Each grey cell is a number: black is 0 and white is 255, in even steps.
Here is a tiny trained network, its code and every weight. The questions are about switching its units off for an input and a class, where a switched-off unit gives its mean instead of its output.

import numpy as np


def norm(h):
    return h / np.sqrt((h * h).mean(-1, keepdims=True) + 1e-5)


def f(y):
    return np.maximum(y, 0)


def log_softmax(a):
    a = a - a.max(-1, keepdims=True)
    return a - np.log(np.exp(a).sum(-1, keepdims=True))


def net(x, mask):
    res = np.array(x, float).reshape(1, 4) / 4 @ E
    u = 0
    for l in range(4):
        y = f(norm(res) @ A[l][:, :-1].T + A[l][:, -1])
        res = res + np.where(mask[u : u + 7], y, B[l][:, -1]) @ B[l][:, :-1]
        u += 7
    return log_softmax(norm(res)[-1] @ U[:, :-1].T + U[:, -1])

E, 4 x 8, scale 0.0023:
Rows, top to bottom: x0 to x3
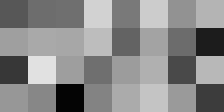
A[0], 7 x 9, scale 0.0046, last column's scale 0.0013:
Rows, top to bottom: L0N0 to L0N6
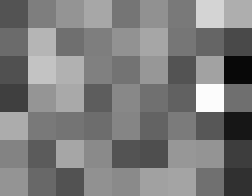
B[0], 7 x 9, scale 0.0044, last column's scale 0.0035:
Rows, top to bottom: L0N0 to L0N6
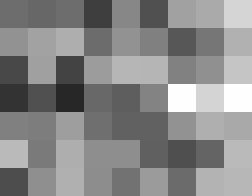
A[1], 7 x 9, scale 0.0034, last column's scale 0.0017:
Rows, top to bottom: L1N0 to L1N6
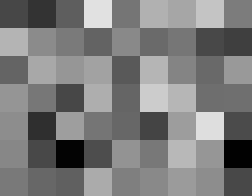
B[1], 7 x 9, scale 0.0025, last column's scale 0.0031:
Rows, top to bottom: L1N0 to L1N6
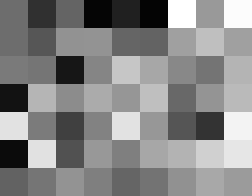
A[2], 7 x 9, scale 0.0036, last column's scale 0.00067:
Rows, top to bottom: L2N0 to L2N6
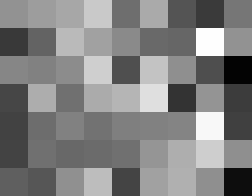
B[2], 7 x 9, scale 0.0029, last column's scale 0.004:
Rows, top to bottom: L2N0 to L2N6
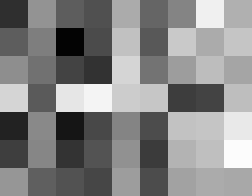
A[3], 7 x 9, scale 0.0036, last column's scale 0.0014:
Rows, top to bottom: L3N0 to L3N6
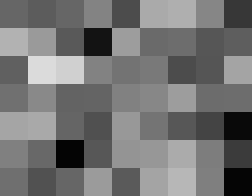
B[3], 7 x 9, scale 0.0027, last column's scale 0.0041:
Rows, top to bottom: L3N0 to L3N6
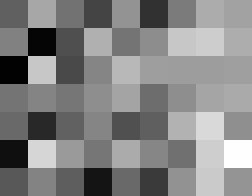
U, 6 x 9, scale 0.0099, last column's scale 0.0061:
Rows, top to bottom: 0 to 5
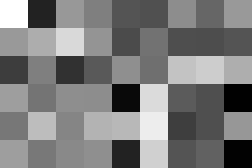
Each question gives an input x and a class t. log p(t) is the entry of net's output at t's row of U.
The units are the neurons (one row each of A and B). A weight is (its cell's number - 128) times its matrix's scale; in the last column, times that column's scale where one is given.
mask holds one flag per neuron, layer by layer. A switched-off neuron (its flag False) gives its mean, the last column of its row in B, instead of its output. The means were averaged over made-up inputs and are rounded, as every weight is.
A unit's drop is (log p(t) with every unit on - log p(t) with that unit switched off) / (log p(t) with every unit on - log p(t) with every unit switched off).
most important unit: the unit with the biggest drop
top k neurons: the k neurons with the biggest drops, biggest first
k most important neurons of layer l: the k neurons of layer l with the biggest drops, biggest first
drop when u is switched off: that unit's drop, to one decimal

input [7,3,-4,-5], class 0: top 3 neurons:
[L0N3, L0N5, L1N4]
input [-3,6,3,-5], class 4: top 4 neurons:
[L1N0, L2N3, L0N2, L0N0]
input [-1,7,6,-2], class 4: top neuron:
[L2N3]
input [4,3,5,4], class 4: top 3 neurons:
[L0N3, L2N3, L0N1]
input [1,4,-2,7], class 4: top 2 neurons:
[L0N3, L2N3]
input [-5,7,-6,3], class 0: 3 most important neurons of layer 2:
[L2N4, L2N5, L2N1]
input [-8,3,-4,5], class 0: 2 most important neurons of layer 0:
[L0N3, L0N2]
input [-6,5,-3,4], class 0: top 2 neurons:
[L0N3, L0N2]
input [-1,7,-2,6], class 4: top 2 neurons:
[L1N0, L0N3]
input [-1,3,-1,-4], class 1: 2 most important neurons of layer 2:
[L2N4, L2N5]
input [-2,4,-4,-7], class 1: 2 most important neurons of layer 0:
[L0N3, L0N0]
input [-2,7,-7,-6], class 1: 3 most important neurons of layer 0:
[L0N3, L0N5, L0N0]
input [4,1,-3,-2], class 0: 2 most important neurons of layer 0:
[L0N3, L0N5]
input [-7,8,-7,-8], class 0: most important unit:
L3N5
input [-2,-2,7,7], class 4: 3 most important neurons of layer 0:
[L0N3, L0N0, L0N1]
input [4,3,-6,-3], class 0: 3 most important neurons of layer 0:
[L0N3, L0N5, L0N2]
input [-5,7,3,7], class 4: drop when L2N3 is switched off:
0.2
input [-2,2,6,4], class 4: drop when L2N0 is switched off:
0.0
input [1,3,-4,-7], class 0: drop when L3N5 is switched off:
0.1
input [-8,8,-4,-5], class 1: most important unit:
L0N3
